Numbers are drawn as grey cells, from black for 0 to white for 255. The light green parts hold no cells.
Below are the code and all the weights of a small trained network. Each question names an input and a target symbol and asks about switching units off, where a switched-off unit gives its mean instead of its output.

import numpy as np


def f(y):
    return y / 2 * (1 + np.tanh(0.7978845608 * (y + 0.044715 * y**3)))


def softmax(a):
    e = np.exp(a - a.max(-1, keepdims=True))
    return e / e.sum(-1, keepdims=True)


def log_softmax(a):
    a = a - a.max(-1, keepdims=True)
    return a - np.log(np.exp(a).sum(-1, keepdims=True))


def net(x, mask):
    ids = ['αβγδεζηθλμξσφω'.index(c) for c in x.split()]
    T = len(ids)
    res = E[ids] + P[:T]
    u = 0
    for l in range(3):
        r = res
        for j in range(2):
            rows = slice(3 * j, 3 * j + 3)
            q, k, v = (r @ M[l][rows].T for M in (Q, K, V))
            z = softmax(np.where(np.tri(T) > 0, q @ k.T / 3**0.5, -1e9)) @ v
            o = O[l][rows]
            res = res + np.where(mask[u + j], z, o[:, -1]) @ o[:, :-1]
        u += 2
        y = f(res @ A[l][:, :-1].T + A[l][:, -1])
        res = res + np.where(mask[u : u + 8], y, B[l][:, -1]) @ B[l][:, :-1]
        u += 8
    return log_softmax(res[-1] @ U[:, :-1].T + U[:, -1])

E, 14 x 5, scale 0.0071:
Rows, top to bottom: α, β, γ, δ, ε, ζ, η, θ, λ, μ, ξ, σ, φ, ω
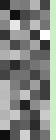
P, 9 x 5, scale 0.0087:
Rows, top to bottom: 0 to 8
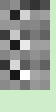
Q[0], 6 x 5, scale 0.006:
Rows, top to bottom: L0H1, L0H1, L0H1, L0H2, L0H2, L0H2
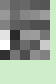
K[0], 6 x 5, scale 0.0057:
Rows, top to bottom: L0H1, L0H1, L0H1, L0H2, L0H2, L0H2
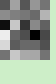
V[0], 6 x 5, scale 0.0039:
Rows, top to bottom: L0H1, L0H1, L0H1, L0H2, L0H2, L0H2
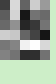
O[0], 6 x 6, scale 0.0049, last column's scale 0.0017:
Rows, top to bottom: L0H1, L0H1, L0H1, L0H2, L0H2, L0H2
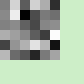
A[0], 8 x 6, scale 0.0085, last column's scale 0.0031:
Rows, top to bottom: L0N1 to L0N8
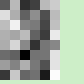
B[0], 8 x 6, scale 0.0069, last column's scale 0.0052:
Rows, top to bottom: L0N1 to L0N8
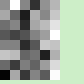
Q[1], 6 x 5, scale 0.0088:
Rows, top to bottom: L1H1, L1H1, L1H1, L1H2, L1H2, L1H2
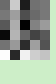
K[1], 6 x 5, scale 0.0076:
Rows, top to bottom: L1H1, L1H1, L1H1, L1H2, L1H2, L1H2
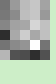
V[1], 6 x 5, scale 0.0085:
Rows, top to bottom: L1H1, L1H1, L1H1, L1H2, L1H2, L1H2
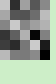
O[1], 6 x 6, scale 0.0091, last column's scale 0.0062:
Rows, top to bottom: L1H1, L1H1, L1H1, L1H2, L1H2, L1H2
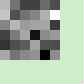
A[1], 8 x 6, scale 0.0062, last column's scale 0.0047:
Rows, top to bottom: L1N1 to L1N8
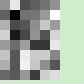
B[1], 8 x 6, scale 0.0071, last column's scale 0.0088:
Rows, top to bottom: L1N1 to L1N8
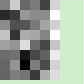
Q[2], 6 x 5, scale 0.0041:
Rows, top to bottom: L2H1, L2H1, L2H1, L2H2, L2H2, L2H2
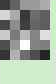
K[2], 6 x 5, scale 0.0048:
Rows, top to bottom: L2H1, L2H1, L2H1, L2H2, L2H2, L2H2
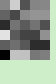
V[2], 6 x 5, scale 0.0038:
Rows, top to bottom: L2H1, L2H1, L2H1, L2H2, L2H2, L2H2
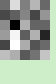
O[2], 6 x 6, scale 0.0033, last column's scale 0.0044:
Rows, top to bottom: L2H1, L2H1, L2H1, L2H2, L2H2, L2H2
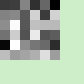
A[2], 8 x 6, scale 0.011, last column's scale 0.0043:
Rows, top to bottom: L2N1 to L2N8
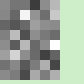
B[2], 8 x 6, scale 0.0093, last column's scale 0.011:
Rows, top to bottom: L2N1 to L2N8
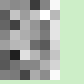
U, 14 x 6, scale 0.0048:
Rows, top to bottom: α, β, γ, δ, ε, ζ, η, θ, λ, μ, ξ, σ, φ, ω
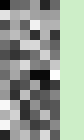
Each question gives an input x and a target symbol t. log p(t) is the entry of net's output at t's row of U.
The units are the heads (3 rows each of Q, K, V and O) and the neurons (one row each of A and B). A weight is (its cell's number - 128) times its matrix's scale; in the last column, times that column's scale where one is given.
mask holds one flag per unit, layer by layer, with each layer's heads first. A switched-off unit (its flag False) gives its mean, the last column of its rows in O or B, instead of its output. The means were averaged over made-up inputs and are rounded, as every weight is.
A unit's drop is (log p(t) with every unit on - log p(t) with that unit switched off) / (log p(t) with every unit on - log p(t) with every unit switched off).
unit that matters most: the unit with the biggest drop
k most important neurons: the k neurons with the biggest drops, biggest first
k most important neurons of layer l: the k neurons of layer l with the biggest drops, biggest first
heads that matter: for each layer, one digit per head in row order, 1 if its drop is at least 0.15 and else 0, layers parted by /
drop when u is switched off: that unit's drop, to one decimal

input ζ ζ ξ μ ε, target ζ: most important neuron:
(L0N5)
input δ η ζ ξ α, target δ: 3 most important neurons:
(L0N8, L0N1, L0N5)
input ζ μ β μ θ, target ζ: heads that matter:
11 / 11 / 00
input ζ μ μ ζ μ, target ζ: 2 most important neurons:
(L1N7, L1N6)
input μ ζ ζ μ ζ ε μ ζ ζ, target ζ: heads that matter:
00 / 01 / 10
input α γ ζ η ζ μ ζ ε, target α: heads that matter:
10 / 10 / 00
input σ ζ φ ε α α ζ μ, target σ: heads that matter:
10 / 11 / 00
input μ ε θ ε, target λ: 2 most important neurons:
(L1N4, L0N8)
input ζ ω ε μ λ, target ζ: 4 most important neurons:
(L0N5, L1N6, L1N7, L0N3)
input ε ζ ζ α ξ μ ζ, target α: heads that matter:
01 / 01 / 01
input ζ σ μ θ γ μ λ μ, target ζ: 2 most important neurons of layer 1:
(L1N7, L1N6)
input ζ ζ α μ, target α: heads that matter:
01 / 01 / 00
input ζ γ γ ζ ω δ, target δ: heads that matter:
00 / 01 / 00
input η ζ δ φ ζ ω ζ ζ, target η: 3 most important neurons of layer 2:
(L2N2, L2N5, L2N8)
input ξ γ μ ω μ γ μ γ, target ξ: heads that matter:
00 / 01 / 00
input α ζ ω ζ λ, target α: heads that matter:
10 / 10 / 00
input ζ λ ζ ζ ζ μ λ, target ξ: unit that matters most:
L1H1
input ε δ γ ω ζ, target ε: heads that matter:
00 / 01 / 00
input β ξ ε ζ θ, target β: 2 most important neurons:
(L2N2, L0N6)
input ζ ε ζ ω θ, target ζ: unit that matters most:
L1H1
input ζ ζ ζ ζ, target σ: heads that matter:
01 / 11 / 00
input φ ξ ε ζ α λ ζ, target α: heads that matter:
00 / 01 / 01
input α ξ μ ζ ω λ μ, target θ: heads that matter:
00 / 11 / 00
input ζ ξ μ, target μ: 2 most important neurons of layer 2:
(L2N5, L2N3)
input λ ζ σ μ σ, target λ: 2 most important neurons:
(L0N6, L0N2)
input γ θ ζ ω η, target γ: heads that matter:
10 / 11 / 01
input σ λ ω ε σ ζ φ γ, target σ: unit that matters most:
L1H2
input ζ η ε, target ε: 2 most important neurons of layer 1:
(L1N4, L1N6)
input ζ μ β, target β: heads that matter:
00 / 00 / 00
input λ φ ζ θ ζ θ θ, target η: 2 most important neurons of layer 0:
(L0N1, L0N6)
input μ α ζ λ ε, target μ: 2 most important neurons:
(L0N5, L1N6)
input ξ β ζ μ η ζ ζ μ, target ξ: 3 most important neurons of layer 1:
(L1N7, L1N6, L1N2)
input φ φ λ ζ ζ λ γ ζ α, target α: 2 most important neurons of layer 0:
(L0N8, L0N5)
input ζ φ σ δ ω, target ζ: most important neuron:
(L1N7)
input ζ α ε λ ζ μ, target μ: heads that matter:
00 / 10 / 11
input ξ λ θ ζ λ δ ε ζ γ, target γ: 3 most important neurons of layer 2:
(L2N1, L2N5, L2N8)
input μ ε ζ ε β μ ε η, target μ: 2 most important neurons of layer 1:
(L1N6, L1N2)
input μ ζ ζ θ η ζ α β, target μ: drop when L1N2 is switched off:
0.1
